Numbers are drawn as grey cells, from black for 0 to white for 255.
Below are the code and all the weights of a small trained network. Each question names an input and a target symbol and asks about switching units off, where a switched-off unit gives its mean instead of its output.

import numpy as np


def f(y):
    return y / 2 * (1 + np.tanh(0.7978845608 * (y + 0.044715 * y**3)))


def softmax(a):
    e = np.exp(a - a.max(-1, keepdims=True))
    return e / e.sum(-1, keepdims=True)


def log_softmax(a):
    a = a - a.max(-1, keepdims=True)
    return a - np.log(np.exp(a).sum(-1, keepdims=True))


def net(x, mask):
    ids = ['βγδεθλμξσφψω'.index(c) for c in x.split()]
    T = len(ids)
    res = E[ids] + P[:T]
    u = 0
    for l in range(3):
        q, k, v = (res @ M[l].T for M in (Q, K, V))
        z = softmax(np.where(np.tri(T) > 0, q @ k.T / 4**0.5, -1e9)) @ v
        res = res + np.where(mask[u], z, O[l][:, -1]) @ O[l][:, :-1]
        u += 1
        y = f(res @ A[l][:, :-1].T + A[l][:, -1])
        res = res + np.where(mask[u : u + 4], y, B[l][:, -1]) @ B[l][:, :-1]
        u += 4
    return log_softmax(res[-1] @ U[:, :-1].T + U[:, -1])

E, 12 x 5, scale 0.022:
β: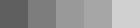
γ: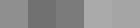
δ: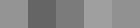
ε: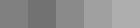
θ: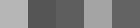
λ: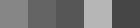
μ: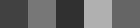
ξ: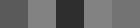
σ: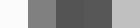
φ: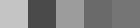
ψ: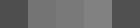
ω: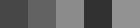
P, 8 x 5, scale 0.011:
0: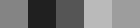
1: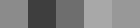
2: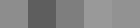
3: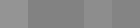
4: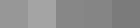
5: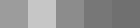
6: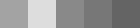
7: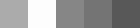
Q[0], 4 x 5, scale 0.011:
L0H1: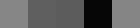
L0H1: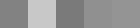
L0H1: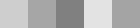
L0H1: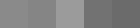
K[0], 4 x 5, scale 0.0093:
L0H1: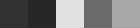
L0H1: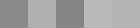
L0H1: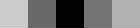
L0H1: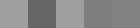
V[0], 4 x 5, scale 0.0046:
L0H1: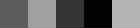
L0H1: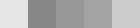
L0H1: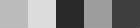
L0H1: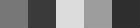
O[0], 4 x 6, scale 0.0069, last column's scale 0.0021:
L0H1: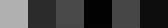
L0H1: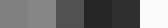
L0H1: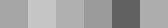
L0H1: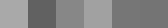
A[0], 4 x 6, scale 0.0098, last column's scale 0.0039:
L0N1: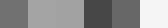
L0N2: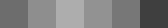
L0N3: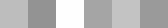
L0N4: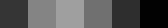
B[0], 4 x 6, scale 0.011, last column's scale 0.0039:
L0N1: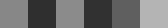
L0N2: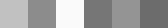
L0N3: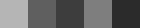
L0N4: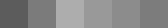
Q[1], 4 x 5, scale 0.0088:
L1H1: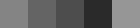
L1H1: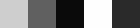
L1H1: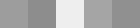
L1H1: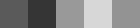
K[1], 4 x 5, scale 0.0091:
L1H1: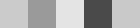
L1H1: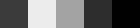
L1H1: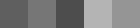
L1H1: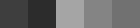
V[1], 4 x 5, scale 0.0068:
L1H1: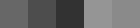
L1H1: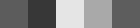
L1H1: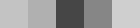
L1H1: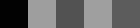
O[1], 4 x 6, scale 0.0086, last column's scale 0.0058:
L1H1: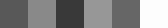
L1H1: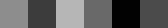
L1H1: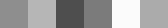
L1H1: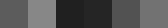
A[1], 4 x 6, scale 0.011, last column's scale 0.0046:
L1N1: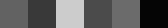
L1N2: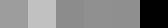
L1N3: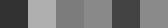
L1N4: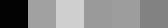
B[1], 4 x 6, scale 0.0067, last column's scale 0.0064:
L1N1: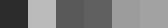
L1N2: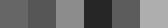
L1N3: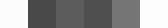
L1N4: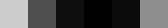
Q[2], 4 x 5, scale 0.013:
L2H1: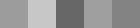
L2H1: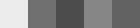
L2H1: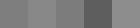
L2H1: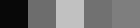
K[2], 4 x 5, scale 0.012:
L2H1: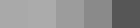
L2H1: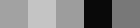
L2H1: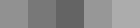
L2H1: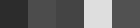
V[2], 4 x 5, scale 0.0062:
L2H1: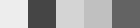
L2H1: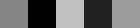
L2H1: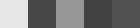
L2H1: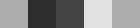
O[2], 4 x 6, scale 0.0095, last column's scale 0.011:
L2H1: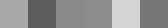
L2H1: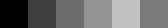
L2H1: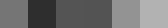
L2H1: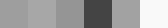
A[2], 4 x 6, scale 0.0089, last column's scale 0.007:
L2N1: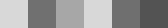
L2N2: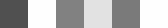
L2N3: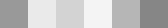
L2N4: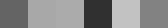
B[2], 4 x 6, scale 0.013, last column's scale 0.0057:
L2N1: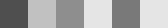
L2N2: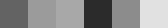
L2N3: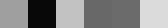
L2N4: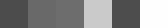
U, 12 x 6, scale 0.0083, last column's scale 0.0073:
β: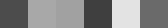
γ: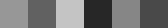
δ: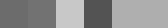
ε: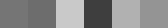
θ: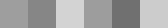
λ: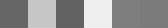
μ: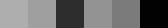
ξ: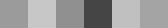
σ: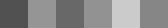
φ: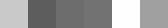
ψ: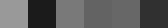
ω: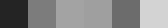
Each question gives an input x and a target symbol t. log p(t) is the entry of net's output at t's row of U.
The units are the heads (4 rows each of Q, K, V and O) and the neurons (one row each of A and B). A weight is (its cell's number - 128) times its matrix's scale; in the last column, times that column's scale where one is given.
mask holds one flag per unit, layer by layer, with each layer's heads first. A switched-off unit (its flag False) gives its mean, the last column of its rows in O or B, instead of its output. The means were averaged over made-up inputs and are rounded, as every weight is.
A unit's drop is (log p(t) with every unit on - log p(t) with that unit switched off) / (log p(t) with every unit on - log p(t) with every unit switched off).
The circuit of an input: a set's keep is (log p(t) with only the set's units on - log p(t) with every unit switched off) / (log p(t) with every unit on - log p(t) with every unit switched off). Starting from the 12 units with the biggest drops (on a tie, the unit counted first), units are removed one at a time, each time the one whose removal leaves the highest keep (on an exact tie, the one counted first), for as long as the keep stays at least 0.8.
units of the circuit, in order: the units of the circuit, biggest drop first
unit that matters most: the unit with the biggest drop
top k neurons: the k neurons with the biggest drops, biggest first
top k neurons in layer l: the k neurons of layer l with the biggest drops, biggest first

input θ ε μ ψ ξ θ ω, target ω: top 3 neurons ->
(L2N4, L0N1, L1N1)
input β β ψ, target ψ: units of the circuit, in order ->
(L1N3, L1H1)
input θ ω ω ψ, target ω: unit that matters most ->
L2H1
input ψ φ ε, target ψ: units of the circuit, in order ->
(L1H1, L2H1)
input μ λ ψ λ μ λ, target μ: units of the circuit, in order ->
(L1H1, L0H1, L2H1, L0N1)
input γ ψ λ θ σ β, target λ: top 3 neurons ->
(L1N4, L1N2, L2N4)
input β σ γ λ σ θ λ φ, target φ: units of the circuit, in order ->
(L1H1, L0N1)
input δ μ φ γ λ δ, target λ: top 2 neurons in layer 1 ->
(L1N3, L1N2)
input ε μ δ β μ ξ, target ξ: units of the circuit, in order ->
(L2H1, L2N2, L1H1)
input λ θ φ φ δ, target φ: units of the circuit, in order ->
(L2H1, L1H1)
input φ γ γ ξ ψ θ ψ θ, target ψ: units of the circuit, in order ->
(L2H1, L1H1)
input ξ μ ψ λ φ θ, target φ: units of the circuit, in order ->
(L2H1, L2N4)
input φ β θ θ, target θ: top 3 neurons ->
(L2N3, L2N1, L1N3)
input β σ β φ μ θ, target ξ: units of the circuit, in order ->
(L1H1, L2H1)
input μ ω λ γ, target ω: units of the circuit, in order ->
(L2H1, L1H1)
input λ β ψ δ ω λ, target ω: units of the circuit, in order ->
(L2H1, L0N1)
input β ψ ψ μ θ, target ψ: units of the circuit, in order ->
(L1H1)
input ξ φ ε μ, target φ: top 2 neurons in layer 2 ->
(L2N4, L2N1)
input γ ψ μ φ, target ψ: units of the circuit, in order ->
(L1H1, L2H1)
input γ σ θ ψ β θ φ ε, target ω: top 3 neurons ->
(L2N4, L1N2, L0N3)
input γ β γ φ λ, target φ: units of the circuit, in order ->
(L2H1, L1H1, L0N3)
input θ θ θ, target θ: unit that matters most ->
L2N3
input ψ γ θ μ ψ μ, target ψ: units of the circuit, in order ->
(L1N3, L1H1)
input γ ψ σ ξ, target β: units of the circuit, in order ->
(L0H1, L1H1, L2N2, L1N3)
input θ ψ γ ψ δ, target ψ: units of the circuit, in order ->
(L1H1, L2H1)
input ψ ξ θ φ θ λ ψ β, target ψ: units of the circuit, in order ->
(L0N3, L2H1, L1H1)
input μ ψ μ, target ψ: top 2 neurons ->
(L1N3, L2N1)
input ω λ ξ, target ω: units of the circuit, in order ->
(L2H1)
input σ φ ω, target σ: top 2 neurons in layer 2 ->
(L2N4, L2N3)
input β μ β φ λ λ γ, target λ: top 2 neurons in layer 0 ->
(L0N2, L0N3)
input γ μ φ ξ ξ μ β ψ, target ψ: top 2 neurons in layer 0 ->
(L0N4, L0N3)
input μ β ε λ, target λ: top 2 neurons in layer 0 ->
(L0N1, L0N4)
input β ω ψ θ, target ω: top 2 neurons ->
(L1N1, L0N3)
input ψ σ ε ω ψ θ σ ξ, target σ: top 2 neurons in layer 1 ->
(L1N2, L1N4)
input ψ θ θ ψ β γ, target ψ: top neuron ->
(L0N3)
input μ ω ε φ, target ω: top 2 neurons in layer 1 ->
(L1N1, L1N3)
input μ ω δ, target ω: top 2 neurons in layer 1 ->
(L1N1, L1N3)
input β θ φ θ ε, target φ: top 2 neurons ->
(L0N3, L2N4)
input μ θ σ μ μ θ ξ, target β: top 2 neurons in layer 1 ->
(L1N2, L1N3)
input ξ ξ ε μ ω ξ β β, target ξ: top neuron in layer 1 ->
(L1N3)
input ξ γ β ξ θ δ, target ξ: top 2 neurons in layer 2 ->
(L2N2, L2N4)
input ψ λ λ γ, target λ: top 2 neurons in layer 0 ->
(L0N1, L0N2)
